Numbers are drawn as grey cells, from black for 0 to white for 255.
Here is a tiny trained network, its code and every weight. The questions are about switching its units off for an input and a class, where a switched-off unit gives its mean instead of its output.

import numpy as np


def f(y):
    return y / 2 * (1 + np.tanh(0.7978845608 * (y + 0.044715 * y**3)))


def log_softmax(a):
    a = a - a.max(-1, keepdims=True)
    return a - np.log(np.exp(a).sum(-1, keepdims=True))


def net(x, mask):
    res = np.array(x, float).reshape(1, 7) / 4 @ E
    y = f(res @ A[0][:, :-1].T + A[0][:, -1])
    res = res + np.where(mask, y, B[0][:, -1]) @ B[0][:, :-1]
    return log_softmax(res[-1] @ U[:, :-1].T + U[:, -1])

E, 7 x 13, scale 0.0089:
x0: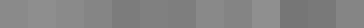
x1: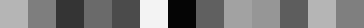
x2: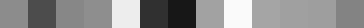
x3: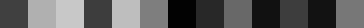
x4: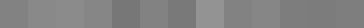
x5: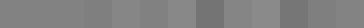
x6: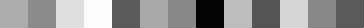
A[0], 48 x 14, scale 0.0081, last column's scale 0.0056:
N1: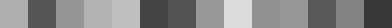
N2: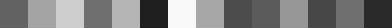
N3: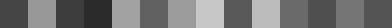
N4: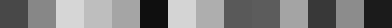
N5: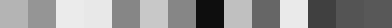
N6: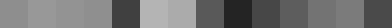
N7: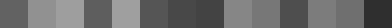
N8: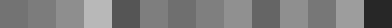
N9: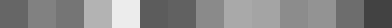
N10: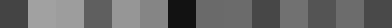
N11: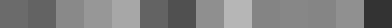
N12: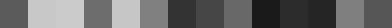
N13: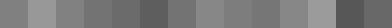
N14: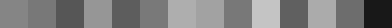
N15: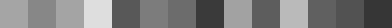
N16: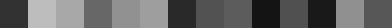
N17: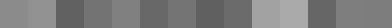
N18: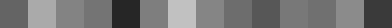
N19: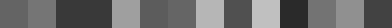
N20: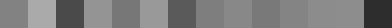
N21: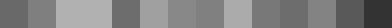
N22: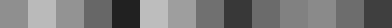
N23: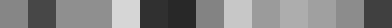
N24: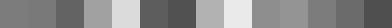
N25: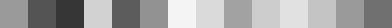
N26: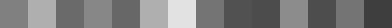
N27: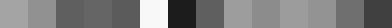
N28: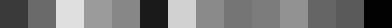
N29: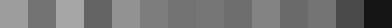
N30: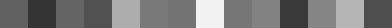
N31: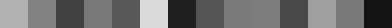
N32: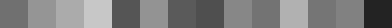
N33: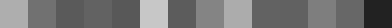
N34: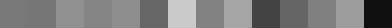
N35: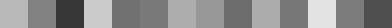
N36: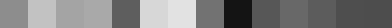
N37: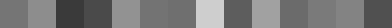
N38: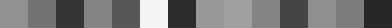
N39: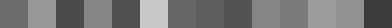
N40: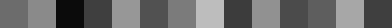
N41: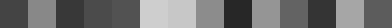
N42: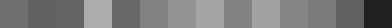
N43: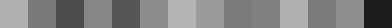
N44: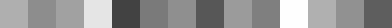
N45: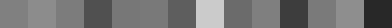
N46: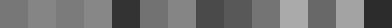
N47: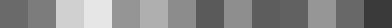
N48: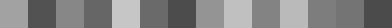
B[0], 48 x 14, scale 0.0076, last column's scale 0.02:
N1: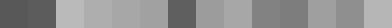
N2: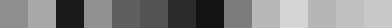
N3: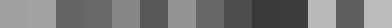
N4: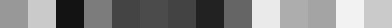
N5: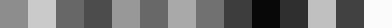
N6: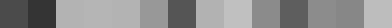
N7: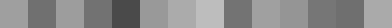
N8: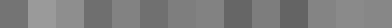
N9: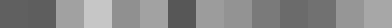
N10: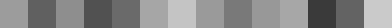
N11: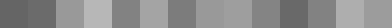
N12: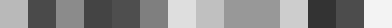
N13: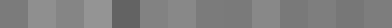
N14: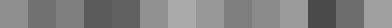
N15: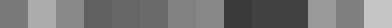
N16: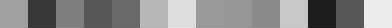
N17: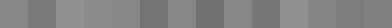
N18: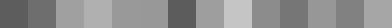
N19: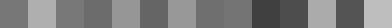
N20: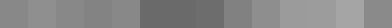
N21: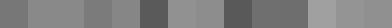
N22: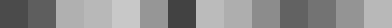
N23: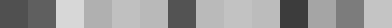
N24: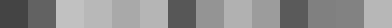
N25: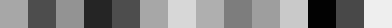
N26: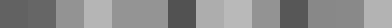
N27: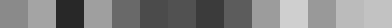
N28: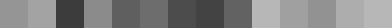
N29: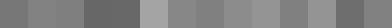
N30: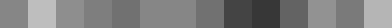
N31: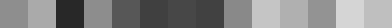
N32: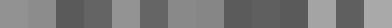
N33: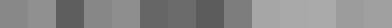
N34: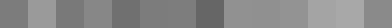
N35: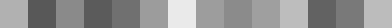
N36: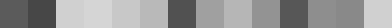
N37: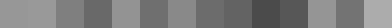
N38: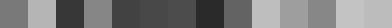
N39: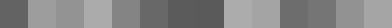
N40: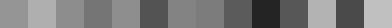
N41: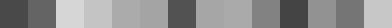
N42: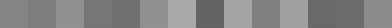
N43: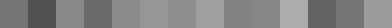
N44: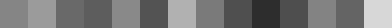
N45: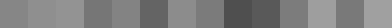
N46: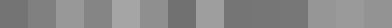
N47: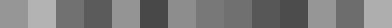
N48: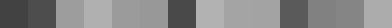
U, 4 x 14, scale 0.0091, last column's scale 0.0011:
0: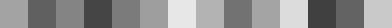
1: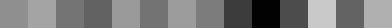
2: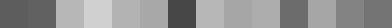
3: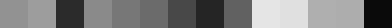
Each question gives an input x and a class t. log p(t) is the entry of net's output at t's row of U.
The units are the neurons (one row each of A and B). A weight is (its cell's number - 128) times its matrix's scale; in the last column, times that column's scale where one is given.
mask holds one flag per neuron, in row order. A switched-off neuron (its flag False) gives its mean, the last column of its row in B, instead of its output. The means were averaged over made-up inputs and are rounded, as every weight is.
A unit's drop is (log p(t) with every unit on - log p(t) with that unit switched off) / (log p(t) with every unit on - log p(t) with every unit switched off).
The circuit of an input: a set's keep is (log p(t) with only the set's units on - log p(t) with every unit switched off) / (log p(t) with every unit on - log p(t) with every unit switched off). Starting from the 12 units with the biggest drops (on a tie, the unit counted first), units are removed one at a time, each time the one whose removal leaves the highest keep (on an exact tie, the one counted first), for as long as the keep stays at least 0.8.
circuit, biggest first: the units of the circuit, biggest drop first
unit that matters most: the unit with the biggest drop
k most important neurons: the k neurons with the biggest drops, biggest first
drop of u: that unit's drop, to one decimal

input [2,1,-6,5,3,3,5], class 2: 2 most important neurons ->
[N36; N25]
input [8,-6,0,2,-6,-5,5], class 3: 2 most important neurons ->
[N4; N2]
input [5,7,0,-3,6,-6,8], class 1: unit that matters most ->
N5
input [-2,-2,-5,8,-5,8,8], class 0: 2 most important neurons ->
[N12; N16]
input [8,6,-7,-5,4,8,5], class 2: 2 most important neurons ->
[N36; N22]
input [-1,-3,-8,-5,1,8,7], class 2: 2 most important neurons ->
[N36; N6]
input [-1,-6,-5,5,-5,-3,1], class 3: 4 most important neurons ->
[N2; N4; N25; N28]
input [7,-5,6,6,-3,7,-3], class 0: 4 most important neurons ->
[N12; N16; N10; N36]
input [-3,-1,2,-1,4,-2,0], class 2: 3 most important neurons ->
[N12; N16; N25]
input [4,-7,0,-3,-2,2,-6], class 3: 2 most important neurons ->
[N2; N4]
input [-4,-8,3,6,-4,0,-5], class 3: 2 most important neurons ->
[N2; N4]
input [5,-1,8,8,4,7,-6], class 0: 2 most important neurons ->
[N12; N16]
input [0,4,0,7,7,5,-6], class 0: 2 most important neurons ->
[N16; N12]
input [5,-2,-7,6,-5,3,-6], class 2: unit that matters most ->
N41
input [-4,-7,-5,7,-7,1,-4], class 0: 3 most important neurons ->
[N12; N16; N10]
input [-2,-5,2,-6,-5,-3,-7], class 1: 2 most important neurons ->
[N3; N40]
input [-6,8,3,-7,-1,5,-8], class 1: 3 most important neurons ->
[N40; N19; N30]
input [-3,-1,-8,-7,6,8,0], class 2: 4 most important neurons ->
[N36; N41; N12; N22]
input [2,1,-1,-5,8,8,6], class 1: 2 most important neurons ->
[N5; N12]
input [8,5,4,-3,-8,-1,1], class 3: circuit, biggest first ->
[N27]
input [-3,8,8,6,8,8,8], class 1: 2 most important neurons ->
[N5; N15]
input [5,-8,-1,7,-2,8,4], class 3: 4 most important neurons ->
[N4; N2; N28; N25]
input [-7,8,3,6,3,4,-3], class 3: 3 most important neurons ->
[N31; N38; N27]
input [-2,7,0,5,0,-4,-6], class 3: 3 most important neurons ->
[N31; N38; N5]
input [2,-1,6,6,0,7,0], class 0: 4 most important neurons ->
[N12; N16; N10; N36]
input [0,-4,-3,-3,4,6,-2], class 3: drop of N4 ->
0.1
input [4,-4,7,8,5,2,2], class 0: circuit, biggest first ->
[N12]
